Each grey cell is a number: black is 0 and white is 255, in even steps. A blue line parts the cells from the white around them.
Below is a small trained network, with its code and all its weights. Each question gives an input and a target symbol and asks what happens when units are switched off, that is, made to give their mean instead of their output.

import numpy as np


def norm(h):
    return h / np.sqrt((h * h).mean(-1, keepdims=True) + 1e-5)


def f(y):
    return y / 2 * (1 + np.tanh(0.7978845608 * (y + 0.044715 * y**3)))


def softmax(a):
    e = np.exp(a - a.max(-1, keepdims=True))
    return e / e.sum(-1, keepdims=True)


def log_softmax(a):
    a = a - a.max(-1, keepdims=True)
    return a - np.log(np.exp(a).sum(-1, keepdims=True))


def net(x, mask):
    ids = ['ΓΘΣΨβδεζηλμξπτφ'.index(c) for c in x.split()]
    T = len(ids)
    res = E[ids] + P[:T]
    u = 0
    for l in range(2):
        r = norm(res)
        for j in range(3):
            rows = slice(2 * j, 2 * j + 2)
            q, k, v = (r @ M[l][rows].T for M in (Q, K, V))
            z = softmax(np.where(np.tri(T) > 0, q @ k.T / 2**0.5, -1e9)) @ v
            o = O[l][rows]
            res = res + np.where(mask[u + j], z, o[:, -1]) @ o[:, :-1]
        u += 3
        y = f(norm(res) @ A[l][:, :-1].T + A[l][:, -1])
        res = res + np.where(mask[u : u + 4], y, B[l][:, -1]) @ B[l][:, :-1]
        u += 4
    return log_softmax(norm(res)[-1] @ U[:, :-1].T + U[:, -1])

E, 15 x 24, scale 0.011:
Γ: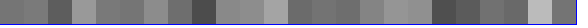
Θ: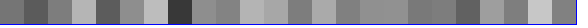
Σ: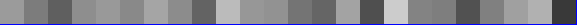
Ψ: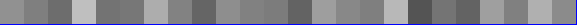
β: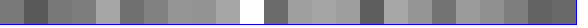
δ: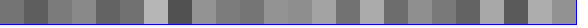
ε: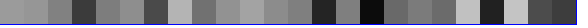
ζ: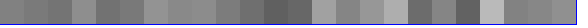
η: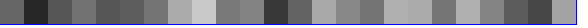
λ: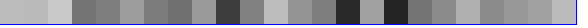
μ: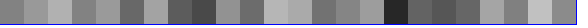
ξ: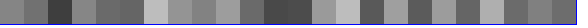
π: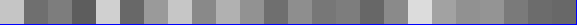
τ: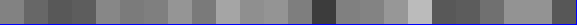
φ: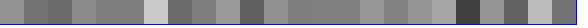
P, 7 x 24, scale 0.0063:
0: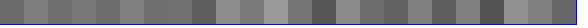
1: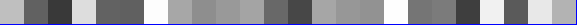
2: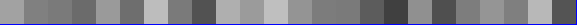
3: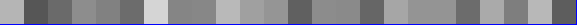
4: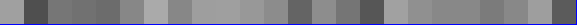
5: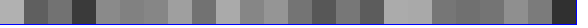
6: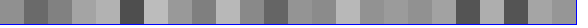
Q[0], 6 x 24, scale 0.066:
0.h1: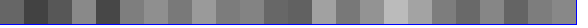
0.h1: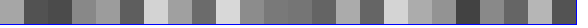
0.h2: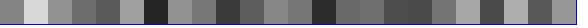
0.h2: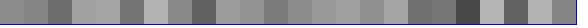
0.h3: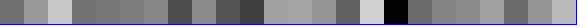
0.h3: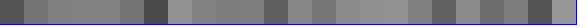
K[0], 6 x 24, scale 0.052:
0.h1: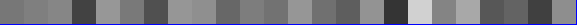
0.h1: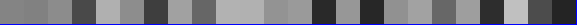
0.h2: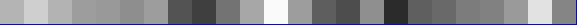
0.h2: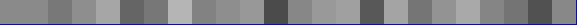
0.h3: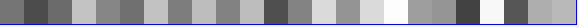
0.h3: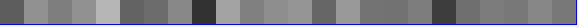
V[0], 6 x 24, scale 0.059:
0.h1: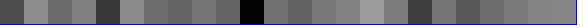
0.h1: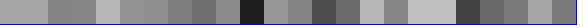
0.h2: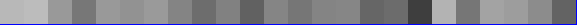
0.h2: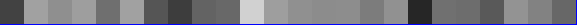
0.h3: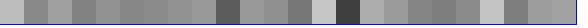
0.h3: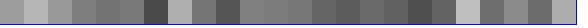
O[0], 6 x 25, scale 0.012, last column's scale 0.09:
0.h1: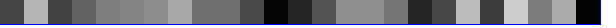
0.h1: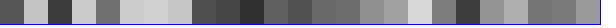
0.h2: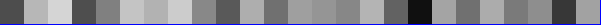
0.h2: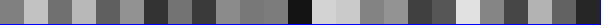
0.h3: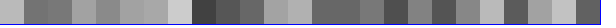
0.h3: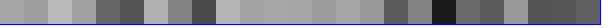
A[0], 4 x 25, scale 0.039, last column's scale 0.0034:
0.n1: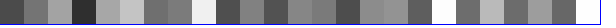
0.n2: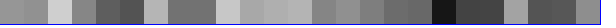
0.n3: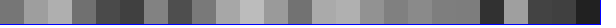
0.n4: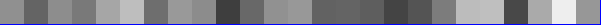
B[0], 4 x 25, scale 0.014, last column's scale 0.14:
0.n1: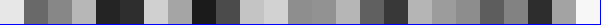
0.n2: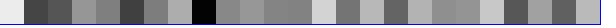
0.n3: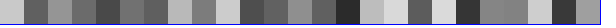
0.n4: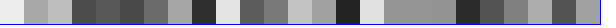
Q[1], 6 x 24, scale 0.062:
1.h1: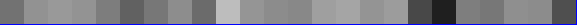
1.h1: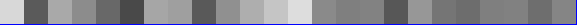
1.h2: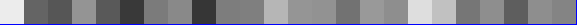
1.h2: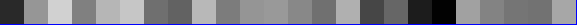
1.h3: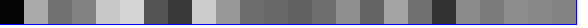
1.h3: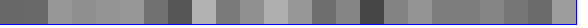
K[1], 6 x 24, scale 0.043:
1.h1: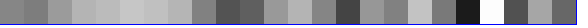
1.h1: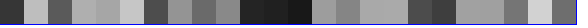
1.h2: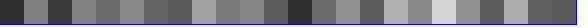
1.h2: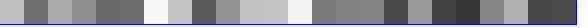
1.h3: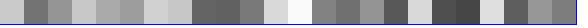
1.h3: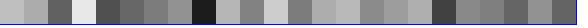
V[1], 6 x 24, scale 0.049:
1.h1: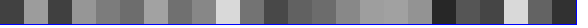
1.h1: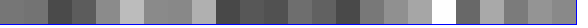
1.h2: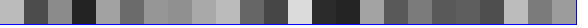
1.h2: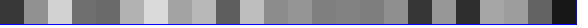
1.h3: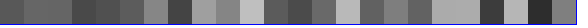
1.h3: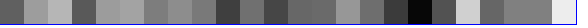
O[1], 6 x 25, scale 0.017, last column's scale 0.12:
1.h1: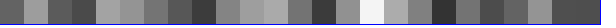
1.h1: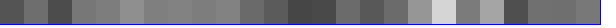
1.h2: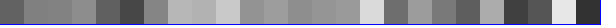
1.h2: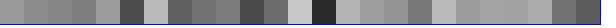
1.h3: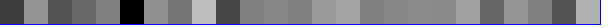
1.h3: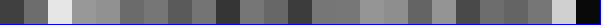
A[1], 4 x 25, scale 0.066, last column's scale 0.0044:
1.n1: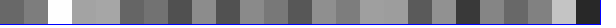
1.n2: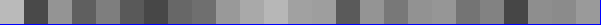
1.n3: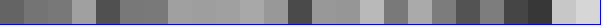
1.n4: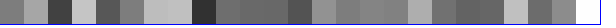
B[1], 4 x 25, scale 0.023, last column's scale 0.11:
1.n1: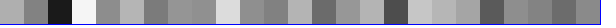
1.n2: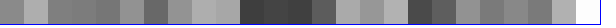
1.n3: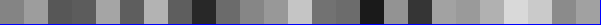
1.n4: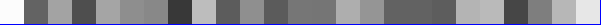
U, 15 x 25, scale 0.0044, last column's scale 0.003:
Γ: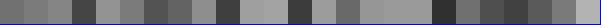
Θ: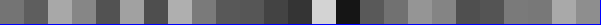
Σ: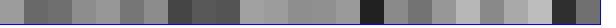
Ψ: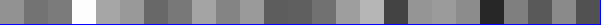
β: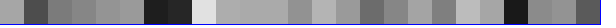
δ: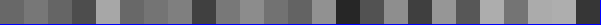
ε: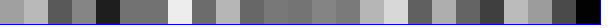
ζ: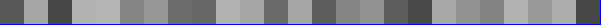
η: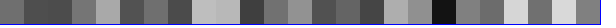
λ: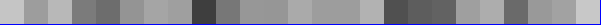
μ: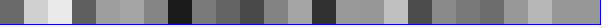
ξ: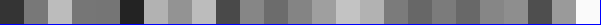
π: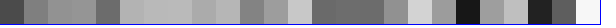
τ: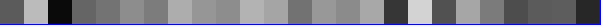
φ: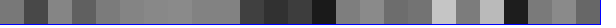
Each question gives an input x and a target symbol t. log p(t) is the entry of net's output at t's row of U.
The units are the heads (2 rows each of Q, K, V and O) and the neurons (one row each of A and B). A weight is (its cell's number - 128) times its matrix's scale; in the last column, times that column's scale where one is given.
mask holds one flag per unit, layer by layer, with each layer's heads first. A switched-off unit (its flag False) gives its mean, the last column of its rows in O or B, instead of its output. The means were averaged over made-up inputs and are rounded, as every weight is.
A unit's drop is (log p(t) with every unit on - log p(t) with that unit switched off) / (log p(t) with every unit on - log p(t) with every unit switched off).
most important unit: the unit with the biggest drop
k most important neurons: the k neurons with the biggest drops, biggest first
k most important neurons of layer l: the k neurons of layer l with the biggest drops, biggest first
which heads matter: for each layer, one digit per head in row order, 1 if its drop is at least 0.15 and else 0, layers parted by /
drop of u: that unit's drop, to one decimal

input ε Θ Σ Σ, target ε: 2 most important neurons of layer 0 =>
[0.n3, 0.n1]
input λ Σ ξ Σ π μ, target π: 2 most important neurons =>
[0.n2, 1.n4]
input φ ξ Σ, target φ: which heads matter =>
100 / 100
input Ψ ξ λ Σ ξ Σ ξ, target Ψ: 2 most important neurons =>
[1.n1, 0.n1]
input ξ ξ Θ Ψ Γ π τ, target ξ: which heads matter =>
101 / 001
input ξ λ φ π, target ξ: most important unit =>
1.h3
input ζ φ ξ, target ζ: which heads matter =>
100 / 011
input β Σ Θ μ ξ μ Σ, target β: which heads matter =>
100 / 000
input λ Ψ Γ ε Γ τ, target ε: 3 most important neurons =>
[1.n4, 0.n3, 1.n2]
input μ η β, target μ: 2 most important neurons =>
[0.n1, 1.n2]
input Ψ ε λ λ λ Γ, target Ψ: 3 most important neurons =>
[1.n1, 0.n1, 0.n3]
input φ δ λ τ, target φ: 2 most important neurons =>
[0.n1, 0.n2]
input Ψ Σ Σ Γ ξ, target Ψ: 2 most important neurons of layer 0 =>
[0.n2, 0.n3]
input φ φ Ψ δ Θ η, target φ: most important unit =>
0.h1
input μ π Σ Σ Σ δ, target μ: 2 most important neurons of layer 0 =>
[0.n2, 0.n1]
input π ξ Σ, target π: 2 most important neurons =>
[1.n4, 0.n2]
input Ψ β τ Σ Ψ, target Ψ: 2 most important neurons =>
[1.n1, 0.n2]
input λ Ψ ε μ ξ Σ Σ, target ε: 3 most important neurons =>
[1.n4, 0.n3, 1.n2]
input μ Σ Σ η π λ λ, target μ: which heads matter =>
111 / 111
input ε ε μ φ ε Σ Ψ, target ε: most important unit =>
0.h3
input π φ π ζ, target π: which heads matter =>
100 / 000
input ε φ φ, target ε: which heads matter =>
110 / 000
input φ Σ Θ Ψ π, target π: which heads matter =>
010 / 000
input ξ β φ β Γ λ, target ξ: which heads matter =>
101 / 001
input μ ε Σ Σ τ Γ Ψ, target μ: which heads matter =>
110 / 111
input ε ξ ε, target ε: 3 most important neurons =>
[0.n3, 1.n4, 0.n1]
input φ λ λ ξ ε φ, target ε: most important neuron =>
[1.n4]
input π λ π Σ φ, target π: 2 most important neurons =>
[0.n1, 1.n4]
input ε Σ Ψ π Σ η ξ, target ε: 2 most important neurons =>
[0.n3, 1.n4]
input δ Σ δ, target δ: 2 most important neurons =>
[1.n3, 0.n2]
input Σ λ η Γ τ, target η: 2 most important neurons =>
[0.n1, 1.n3]
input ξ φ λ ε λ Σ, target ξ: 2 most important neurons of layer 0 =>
[0.n4, 0.n2]
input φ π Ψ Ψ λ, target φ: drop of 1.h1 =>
0.7
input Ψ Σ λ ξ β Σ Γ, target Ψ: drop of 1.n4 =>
-0.1
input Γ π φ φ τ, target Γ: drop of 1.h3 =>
0.1
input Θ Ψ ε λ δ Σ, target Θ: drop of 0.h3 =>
0.2
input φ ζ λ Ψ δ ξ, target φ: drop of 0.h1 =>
1.3
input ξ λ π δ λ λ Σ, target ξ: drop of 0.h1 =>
0.9
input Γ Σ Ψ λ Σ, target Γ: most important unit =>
0.h2
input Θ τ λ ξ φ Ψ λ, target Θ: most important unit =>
0.h2
